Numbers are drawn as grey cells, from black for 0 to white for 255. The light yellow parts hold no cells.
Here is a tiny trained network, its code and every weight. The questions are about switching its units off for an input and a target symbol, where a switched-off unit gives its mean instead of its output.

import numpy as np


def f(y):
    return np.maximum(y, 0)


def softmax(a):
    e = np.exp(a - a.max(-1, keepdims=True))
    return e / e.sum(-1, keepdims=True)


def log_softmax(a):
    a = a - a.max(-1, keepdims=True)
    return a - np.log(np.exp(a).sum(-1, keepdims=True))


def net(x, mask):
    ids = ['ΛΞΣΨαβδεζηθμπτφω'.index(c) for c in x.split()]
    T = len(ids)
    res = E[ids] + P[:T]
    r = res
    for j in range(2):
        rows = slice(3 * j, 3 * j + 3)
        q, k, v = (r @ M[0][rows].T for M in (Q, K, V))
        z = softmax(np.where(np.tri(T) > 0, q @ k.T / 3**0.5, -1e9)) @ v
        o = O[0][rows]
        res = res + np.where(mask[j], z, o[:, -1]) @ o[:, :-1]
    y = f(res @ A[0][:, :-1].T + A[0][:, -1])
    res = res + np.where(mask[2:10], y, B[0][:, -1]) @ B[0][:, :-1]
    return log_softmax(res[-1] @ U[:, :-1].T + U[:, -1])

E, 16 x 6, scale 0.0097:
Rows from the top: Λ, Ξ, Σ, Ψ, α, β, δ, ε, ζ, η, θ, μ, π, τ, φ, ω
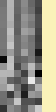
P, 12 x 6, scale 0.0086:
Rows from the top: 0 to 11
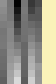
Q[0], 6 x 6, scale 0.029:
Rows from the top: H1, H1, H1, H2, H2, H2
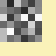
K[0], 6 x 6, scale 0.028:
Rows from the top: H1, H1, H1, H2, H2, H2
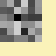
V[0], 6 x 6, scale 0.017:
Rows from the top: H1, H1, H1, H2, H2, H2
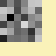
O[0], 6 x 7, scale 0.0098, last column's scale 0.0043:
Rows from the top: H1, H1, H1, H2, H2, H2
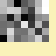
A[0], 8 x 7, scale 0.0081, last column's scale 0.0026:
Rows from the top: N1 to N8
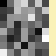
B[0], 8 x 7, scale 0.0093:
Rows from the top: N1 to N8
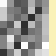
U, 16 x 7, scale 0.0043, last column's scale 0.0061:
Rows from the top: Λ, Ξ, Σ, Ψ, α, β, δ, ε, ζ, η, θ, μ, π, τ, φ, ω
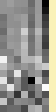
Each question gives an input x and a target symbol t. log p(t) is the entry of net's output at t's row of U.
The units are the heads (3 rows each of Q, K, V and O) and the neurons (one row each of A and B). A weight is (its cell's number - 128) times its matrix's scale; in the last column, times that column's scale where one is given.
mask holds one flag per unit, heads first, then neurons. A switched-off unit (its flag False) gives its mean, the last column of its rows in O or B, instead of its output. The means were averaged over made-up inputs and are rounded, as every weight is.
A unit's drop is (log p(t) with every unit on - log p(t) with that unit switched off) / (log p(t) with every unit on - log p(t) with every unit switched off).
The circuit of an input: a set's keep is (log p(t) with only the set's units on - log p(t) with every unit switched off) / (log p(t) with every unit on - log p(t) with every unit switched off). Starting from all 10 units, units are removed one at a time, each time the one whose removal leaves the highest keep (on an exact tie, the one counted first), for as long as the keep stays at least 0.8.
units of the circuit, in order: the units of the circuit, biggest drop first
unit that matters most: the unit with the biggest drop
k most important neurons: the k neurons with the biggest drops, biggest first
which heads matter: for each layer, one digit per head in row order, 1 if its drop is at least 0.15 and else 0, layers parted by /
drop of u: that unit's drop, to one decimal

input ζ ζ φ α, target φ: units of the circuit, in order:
H1, N2
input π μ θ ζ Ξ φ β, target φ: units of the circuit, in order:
H1, N2
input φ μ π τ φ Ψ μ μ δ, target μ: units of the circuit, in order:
H1, H2
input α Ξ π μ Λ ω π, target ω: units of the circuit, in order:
H1, N4, H2
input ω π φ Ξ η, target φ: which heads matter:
10
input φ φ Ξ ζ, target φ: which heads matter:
10
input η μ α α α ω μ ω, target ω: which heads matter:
10
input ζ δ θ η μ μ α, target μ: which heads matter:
11
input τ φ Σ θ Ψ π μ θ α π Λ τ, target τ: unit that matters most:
N7
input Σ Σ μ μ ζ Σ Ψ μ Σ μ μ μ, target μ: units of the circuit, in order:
H2, H1
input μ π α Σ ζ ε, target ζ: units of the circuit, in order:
H2, N1, H1
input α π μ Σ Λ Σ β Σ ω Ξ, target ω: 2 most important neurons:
N4, N7
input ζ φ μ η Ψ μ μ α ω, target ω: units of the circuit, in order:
H1, N7, N4
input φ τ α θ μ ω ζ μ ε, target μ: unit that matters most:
H1
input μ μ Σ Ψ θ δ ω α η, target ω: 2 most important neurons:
N4, N7
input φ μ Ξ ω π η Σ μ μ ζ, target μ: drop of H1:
0.5
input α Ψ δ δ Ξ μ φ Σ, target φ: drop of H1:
0.8
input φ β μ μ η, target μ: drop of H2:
0.2
